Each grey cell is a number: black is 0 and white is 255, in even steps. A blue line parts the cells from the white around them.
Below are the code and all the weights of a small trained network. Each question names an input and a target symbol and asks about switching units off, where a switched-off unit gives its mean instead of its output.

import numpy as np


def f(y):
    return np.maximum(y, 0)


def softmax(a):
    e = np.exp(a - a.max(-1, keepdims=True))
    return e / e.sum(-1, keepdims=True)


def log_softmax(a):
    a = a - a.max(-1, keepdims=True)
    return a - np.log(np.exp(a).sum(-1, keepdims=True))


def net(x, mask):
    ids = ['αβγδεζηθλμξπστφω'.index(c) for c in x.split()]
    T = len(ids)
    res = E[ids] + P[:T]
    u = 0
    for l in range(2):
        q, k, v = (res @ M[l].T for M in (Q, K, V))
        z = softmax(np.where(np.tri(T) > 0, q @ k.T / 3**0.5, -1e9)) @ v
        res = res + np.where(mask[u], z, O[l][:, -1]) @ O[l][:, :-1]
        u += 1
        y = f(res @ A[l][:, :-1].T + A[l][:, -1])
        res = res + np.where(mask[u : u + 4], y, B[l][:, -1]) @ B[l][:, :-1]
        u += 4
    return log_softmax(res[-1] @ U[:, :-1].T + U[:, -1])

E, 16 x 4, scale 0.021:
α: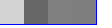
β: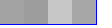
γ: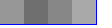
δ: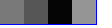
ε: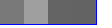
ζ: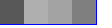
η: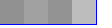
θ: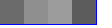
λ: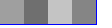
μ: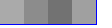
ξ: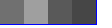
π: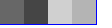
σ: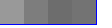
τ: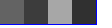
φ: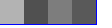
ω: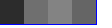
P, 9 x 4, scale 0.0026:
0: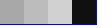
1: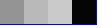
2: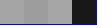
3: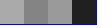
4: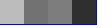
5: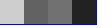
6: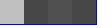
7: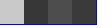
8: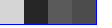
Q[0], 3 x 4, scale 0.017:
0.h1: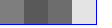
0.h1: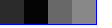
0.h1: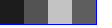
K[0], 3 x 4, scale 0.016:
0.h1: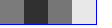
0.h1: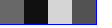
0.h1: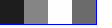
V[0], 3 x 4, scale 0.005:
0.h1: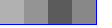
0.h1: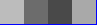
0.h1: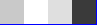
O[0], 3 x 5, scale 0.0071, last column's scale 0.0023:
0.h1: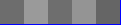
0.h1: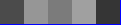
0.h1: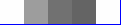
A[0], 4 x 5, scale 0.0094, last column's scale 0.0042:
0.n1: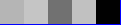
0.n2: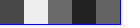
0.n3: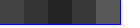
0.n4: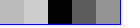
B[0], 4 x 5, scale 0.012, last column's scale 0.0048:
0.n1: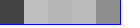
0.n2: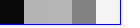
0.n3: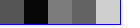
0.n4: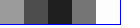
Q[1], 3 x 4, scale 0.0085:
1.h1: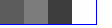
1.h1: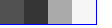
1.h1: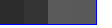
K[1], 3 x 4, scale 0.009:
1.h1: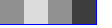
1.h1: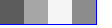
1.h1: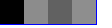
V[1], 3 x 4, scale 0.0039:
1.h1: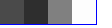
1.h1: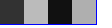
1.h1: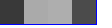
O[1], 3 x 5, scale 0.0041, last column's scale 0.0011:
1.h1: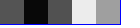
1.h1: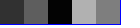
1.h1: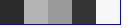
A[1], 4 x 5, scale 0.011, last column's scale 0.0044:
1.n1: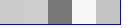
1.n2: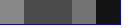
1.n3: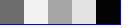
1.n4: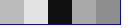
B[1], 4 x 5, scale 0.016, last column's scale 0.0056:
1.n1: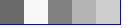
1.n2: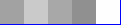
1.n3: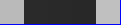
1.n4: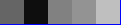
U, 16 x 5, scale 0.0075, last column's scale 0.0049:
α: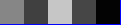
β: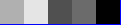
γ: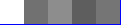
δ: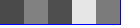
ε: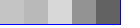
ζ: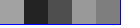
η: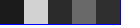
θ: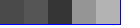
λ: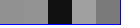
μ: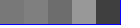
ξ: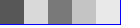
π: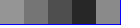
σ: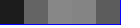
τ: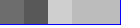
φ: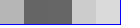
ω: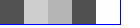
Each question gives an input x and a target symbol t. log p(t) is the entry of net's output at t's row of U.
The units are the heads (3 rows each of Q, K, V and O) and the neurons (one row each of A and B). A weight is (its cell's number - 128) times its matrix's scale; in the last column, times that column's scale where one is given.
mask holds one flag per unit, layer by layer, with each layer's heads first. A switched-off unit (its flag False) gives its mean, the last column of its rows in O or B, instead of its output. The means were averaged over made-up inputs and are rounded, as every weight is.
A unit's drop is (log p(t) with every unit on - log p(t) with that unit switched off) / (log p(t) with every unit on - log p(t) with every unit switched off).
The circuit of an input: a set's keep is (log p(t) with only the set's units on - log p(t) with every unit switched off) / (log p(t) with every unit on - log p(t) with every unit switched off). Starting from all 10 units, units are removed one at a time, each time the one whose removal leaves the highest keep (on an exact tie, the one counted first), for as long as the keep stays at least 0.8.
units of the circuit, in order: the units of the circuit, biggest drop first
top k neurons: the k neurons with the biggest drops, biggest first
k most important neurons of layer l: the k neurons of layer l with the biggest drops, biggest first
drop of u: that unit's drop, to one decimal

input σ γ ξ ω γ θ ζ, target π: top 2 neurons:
[1.n3 0.n3]
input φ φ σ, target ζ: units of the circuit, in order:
[1.n4 0.n4 0.n2]
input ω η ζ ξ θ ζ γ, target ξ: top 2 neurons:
[0.n3 0.n4]
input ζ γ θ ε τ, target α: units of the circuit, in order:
[0.n3 1.n1 1.h1]
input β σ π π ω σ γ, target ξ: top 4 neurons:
[0.n3 1.n1 0.n2 0.n4]
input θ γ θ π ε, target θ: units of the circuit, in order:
[0.n4 1.n4]
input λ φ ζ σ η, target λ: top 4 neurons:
[1.n3 1.n1 0.n1 1.n4]
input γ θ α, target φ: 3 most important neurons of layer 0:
[0.n2 0.n4 0.n3]
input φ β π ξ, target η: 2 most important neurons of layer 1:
[1.n4 1.n3]
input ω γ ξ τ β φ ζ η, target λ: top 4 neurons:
[1.n3 1.n1 0.n1 0.n3]
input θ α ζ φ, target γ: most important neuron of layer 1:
[1.n1]
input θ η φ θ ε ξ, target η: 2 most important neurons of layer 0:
[0.n2 0.n3]
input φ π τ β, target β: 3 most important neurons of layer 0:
[0.n1 0.n4 0.n3]
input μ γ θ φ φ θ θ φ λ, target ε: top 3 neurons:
[0.n3 0.n4 0.n2]
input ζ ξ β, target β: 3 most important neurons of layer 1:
[1.n1 1.n3 1.n4]
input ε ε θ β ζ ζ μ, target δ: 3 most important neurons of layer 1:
[1.n4 1.n1 1.n3]
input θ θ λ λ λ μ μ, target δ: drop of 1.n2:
0.1
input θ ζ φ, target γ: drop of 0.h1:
0.2
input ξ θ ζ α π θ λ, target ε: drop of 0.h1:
0.2
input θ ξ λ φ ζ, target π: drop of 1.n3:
0.9
